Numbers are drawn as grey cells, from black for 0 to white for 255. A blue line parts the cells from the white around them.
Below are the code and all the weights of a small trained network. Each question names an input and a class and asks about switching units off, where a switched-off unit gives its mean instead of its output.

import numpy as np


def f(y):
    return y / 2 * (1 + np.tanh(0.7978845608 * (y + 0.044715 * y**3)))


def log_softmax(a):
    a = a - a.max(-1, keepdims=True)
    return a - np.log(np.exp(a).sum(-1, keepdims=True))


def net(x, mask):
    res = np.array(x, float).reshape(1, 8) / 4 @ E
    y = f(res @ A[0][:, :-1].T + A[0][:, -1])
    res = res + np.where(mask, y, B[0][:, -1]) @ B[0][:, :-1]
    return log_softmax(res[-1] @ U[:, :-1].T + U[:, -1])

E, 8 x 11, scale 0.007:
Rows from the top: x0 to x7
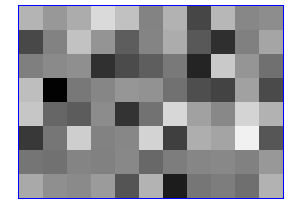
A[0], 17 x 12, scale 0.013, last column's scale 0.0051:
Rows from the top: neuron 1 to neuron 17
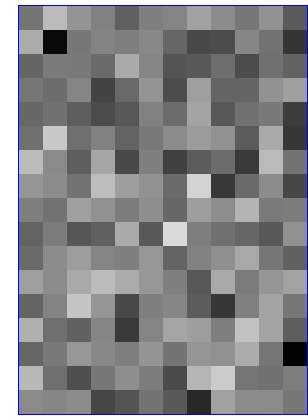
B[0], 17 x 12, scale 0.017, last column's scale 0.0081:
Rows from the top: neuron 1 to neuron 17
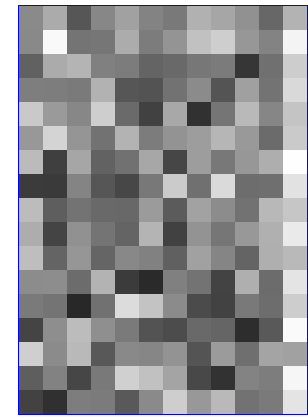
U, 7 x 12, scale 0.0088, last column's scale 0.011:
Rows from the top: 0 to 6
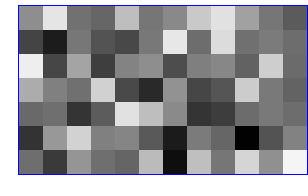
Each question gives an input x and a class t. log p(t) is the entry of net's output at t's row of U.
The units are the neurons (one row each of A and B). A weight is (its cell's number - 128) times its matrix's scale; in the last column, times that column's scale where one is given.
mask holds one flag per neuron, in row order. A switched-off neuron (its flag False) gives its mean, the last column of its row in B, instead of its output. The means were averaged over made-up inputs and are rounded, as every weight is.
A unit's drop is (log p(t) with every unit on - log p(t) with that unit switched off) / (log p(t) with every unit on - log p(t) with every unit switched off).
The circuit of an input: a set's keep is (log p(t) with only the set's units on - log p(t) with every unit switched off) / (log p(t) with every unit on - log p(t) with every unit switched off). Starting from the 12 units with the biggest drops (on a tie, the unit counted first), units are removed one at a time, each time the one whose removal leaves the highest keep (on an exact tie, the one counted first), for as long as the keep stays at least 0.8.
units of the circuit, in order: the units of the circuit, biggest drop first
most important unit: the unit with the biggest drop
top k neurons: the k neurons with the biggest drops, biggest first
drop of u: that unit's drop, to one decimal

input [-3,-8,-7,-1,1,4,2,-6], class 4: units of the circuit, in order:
[neuron 16]
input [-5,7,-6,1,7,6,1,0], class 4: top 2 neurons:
[neuron 13; neuron 17]
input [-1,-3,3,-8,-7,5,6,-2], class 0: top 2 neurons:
[neuron 14; neuron 1]
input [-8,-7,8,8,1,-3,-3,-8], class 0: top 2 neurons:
[neuron 2; neuron 8]
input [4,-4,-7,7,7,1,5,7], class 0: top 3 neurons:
[neuron 2; neuron 17; neuron 10]
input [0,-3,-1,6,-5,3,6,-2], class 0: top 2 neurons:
[neuron 2; neuron 14]
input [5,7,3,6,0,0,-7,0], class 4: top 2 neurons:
[neuron 13; neuron 6]
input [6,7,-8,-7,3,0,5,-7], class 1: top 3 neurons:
[neuron 8; neuron 2; neuron 16]
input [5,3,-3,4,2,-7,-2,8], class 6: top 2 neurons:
[neuron 7; neuron 12]
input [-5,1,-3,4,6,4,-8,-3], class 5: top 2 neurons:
[neuron 14; neuron 12]
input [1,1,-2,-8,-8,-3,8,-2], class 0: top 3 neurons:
[neuron 6; neuron 14; neuron 1]
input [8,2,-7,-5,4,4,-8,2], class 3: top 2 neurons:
[neuron 12; neuron 17]
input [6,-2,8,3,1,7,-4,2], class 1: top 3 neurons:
[neuron 17; neuron 7; neuron 10]
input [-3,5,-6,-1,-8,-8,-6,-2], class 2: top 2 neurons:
[neuron 10; neuron 14]
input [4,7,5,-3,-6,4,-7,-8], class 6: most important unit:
neuron 16
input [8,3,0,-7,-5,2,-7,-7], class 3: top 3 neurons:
[neuron 12; neuron 2; neuron 7]
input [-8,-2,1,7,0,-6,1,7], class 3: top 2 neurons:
[neuron 5; neuron 4]
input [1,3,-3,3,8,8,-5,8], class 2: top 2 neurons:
[neuron 9; neuron 15]
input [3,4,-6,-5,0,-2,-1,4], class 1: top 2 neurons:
[neuron 8; neuron 2]
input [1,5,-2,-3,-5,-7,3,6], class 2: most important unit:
neuron 7
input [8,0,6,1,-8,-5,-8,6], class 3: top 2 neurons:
[neuron 12; neuron 14]
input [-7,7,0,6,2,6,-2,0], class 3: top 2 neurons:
[neuron 5; neuron 4]
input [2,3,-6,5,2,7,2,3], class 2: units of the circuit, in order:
[neuron 9; neuron 15]
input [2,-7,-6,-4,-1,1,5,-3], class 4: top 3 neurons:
[neuron 16; neuron 17; neuron 2]
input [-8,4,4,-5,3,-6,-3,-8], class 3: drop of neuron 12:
-0.1
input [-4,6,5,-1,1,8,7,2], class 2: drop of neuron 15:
0.4
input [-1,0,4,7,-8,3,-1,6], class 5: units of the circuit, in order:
[neuron 3]
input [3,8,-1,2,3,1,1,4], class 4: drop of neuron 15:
0.0
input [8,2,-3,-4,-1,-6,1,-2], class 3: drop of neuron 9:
0.1
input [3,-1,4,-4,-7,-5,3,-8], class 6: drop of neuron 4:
-0.1
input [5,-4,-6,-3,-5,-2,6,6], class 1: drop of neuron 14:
0.2
